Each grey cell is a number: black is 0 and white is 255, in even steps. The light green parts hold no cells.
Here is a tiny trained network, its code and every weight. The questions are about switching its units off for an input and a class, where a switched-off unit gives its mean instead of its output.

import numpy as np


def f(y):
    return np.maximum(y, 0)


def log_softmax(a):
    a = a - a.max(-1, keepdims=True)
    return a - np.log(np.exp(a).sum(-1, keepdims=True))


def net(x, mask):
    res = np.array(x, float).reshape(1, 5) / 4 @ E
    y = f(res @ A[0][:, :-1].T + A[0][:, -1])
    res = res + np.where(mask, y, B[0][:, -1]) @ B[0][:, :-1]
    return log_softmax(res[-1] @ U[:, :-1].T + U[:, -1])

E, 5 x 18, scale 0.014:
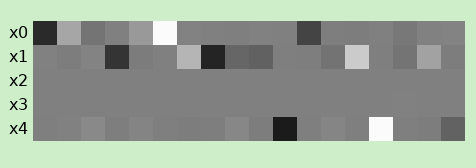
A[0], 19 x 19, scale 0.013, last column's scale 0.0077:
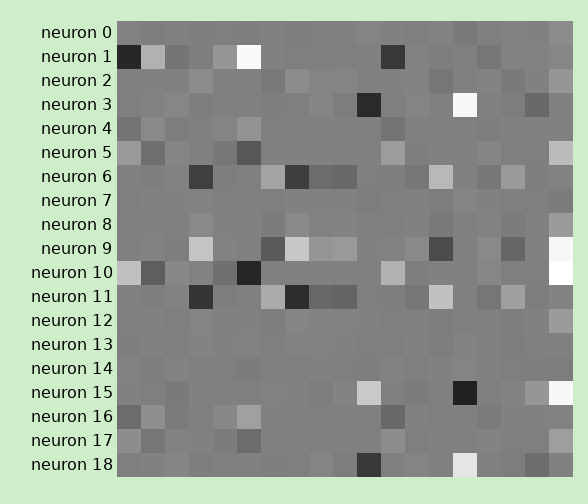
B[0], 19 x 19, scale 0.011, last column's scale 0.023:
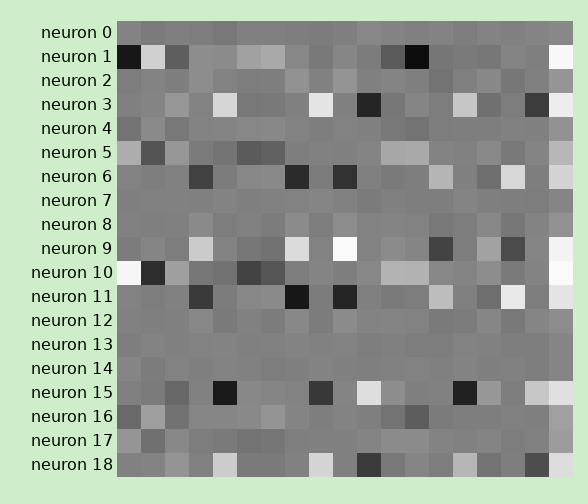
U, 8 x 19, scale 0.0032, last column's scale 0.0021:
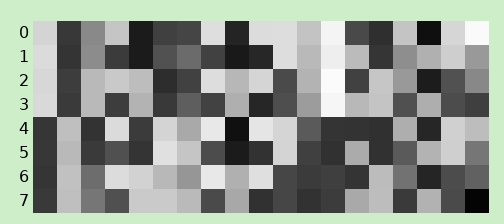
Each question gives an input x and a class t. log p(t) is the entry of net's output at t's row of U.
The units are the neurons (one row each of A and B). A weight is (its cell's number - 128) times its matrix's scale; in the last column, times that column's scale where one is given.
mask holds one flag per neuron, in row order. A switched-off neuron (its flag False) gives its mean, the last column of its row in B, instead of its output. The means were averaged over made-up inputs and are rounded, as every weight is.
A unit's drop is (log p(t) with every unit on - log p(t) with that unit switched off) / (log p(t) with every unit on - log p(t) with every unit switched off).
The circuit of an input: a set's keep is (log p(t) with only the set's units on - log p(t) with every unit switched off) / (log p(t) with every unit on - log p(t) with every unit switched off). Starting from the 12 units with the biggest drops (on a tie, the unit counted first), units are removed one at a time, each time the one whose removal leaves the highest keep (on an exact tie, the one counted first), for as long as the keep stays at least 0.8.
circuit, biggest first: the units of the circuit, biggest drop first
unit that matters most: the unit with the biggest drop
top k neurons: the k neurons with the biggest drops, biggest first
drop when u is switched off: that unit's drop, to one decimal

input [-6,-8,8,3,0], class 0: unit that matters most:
neuron 3
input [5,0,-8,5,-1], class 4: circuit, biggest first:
neuron 11; neuron 3
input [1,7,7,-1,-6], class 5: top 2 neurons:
neuron 10; neuron 5
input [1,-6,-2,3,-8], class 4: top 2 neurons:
neuron 10; neuron 5
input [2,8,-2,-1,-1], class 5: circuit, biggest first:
neuron 3; neuron 10
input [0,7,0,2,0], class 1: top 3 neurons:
neuron 1; neuron 3; neuron 18
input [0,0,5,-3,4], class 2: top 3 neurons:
neuron 1; neuron 11; neuron 6
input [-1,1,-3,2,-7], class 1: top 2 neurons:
neuron 9; neuron 1
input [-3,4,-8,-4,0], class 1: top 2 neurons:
neuron 3; neuron 18
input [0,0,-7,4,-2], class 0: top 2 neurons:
neuron 1; neuron 11
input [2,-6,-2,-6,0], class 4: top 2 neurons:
neuron 3; neuron 18
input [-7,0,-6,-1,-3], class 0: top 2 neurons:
neuron 11; neuron 6
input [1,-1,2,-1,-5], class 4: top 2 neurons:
neuron 10; neuron 11
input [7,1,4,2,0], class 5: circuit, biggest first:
neuron 3
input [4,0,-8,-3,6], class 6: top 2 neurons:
neuron 11; neuron 6
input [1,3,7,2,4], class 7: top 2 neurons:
neuron 10; neuron 5
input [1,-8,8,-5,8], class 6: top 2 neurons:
neuron 10; neuron 5
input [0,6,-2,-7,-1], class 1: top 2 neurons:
neuron 1; neuron 3
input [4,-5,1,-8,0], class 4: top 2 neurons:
neuron 3; neuron 18
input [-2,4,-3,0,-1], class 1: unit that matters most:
neuron 3
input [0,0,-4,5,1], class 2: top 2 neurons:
neuron 1; neuron 11
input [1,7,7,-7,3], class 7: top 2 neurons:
neuron 10; neuron 5
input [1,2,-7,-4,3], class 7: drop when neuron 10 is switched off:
2.0
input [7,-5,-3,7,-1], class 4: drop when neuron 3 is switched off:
0.1
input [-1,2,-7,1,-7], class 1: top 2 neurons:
neuron 1; neuron 9
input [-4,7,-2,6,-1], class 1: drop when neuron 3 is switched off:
0.2
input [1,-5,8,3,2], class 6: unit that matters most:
neuron 10
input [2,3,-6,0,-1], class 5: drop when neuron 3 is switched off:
0.2
